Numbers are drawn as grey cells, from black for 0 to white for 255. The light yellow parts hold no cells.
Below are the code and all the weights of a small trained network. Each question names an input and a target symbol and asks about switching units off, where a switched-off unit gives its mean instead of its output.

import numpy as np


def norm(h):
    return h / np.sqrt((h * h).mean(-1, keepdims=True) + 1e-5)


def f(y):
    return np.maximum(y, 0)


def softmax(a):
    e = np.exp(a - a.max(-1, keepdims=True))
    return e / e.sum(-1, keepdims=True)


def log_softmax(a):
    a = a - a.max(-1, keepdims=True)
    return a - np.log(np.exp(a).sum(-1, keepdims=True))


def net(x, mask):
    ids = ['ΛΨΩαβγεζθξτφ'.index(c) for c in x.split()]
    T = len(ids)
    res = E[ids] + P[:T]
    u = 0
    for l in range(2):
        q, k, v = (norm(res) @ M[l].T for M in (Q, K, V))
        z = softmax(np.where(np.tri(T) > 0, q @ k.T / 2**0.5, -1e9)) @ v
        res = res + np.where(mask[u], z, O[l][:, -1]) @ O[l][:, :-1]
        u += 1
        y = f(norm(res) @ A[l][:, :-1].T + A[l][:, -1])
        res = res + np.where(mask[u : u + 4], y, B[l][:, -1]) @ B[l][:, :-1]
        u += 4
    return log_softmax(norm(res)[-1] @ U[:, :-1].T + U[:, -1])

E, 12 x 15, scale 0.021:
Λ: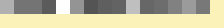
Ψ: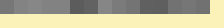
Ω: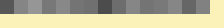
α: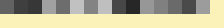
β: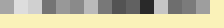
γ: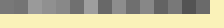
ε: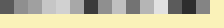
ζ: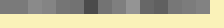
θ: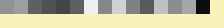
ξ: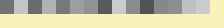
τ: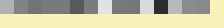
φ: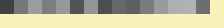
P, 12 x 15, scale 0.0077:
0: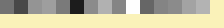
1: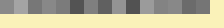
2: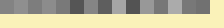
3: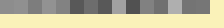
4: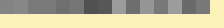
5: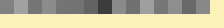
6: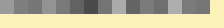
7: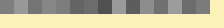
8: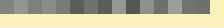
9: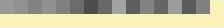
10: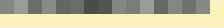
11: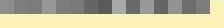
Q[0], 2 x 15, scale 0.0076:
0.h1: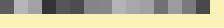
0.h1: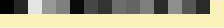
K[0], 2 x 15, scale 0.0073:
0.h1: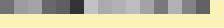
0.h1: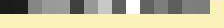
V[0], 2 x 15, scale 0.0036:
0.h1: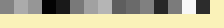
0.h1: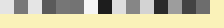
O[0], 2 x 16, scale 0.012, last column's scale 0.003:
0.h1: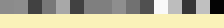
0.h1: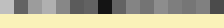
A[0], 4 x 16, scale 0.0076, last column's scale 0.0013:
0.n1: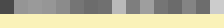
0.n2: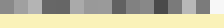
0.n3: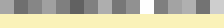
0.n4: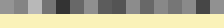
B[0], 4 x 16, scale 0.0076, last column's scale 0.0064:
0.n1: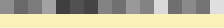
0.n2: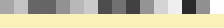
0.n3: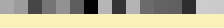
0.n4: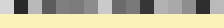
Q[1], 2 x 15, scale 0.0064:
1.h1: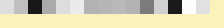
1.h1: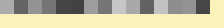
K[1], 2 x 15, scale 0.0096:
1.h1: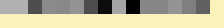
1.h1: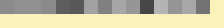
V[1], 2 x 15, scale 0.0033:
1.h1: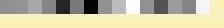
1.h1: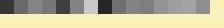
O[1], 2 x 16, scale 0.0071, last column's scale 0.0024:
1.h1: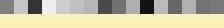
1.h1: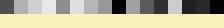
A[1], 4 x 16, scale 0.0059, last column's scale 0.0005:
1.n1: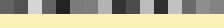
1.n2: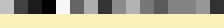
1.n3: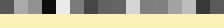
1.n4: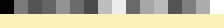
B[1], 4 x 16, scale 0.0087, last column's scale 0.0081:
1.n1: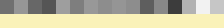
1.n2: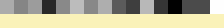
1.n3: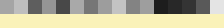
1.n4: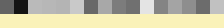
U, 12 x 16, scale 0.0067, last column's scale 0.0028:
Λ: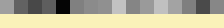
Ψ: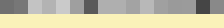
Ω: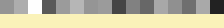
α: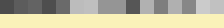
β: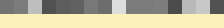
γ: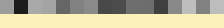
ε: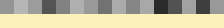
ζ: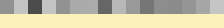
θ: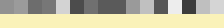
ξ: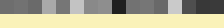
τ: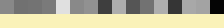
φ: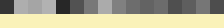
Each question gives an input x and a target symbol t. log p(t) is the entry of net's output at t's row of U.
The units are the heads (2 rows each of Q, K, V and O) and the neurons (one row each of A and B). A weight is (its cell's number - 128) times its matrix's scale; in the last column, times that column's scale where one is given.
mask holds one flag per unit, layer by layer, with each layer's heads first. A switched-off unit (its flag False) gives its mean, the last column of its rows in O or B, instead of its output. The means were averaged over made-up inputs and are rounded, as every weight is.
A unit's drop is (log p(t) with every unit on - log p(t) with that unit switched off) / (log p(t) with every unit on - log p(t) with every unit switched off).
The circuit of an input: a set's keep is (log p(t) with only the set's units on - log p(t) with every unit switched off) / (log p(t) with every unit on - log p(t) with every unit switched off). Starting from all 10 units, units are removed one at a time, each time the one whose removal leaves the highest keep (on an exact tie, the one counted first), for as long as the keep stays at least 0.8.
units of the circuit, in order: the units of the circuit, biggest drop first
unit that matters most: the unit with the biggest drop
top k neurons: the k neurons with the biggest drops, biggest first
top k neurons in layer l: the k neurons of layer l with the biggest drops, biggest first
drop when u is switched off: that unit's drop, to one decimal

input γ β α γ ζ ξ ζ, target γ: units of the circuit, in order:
0.h1; 1.n3
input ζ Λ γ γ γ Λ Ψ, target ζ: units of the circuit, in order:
1.h1; 1.n2
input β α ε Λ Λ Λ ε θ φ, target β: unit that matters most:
1.n1
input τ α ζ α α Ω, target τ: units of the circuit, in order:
1.h1; 0.h1; 0.n2
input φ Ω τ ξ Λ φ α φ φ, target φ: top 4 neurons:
0.n2; 1.n2; 1.n3; 1.n4
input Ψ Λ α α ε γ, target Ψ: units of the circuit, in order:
0.h1; 1.n4; 0.n2; 1.n2
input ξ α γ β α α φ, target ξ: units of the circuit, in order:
1.h1; 0.n3
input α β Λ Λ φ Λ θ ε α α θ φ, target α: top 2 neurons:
0.n2; 1.n1
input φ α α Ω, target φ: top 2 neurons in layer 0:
0.n2; 0.n1
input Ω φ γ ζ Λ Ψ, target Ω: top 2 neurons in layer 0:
0.n2; 0.n4
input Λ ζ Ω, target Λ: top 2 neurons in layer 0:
0.n1; 0.n4
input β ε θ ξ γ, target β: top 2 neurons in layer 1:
1.n1; 1.n2
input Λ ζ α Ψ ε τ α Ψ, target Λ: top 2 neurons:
0.n1; 1.n2
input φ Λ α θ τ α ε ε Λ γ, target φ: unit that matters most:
1.h1
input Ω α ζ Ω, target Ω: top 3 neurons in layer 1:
1.n1; 1.n2; 1.n3
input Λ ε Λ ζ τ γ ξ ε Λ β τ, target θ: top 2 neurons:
0.n3; 1.n3
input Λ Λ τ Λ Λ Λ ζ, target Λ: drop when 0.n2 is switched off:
0.2
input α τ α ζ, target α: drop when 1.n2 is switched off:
0.1
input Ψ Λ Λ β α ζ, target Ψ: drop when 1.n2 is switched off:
0.1
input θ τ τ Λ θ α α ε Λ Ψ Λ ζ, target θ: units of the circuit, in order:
0.h1
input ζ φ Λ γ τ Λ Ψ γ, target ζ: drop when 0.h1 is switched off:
0.2
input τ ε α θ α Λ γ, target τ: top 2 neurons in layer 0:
0.n2; 0.n3
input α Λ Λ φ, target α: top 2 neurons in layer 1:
1.n1; 1.n2
